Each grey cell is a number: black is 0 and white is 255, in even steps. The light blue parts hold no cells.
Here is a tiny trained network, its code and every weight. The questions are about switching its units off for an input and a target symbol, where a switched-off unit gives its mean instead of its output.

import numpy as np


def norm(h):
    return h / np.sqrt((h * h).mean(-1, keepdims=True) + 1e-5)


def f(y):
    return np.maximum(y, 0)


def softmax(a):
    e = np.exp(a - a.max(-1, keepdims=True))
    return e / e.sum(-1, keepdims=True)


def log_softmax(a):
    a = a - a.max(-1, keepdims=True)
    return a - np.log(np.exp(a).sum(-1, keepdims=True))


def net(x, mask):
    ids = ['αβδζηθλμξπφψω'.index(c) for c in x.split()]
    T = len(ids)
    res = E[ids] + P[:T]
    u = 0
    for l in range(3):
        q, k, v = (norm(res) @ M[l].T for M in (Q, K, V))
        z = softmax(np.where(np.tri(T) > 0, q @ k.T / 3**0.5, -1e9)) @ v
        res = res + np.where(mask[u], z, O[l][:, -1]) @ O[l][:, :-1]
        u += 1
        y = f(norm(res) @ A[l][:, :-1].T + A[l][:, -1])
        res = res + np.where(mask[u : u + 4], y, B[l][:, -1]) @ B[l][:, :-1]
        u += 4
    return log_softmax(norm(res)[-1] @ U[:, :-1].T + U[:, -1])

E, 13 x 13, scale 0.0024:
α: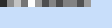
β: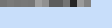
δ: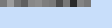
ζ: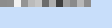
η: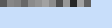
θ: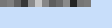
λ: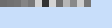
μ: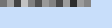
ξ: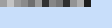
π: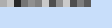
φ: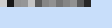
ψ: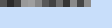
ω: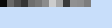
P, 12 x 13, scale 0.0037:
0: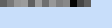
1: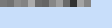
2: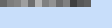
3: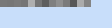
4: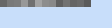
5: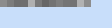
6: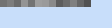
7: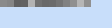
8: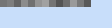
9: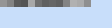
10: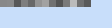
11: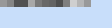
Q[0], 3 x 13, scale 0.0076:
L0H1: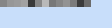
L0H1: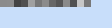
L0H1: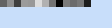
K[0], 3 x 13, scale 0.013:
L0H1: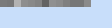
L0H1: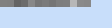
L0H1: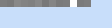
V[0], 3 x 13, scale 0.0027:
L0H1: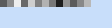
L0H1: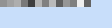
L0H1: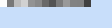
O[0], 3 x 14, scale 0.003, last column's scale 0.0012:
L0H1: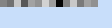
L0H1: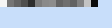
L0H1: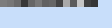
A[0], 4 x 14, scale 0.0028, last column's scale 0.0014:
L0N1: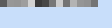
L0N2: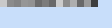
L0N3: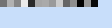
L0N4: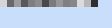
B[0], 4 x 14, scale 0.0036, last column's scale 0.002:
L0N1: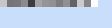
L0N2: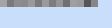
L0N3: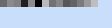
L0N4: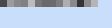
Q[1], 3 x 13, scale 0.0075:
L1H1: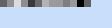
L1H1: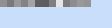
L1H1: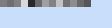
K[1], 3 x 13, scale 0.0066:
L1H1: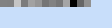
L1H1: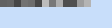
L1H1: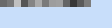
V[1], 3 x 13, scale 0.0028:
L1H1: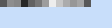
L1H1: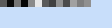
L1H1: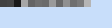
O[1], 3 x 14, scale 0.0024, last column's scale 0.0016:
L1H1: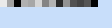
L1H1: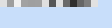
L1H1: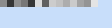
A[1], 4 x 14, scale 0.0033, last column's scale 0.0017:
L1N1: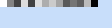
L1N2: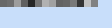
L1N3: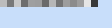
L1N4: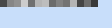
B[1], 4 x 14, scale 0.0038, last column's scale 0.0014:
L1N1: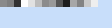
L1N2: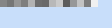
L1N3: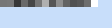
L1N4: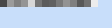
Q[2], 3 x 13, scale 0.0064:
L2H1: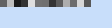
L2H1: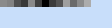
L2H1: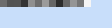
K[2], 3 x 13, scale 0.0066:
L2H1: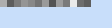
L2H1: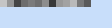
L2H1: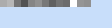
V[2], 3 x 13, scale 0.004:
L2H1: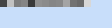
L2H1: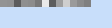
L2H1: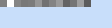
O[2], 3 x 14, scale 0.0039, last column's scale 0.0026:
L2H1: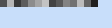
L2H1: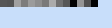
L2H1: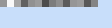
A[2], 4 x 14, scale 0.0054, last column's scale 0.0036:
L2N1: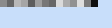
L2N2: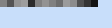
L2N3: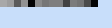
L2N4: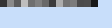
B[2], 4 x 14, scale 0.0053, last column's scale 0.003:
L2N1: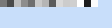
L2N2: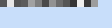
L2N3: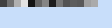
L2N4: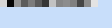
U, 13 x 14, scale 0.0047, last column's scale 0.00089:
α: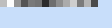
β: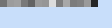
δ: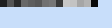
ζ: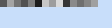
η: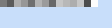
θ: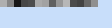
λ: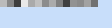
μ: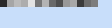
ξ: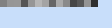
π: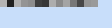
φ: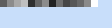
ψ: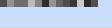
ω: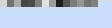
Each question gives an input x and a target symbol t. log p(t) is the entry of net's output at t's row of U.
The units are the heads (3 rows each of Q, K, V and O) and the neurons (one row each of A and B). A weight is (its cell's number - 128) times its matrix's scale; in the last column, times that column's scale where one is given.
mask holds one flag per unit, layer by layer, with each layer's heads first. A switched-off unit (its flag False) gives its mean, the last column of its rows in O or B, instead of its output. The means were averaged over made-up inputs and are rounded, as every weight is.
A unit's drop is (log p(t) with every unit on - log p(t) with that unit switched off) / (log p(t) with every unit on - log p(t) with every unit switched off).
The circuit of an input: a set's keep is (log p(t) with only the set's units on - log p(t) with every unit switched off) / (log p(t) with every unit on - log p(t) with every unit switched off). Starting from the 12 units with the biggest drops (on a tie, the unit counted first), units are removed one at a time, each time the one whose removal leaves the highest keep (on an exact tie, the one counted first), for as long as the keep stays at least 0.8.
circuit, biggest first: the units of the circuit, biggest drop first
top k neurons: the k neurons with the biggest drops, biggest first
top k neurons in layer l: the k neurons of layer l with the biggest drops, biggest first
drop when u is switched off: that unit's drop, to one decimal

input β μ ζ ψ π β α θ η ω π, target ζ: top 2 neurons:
L0N3, L2N1
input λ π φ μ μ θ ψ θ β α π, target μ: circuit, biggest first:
L0H1, L1N4, L2N1
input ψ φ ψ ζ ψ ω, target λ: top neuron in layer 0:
L0N1
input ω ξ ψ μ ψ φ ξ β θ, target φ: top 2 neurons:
L2N3, L1N4
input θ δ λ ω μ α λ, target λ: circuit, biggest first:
L1N1, L0H1
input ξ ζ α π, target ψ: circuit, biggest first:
L2H1, L1H1
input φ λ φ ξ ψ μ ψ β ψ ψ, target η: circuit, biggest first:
L2N1, L1H1
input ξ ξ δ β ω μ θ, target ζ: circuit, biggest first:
L0H1, L0N3
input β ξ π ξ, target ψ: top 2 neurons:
L0N4, L2N1
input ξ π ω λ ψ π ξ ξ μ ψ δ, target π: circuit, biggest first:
L2N4, L0H1
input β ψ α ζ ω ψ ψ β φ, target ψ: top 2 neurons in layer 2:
L2N2, L2N1
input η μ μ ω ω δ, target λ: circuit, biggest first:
L1N1, L1H1
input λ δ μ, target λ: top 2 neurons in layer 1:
L1N1, L1N2
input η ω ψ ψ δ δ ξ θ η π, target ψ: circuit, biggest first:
L2H1
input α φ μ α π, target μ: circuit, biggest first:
L0H1, L1N4
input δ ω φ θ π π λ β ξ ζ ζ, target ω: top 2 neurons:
L2N1, L1N3
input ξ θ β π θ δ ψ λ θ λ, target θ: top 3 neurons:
L1N3, L0N4, L2N1
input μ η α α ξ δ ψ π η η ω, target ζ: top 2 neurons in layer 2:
L2N1, L2N4
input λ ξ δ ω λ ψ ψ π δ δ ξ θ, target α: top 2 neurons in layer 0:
L0N1, L0N4
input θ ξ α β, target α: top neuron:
L2N1
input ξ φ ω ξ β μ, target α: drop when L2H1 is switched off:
0.5
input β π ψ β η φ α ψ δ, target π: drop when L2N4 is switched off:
0.5
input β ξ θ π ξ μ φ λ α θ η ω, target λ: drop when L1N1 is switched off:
0.3
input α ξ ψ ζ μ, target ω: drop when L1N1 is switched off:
0.1
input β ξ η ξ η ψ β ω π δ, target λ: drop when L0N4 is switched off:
0.0
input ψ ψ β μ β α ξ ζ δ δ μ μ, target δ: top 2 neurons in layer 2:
L2N1, L2N4
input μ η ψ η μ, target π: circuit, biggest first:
L2N4
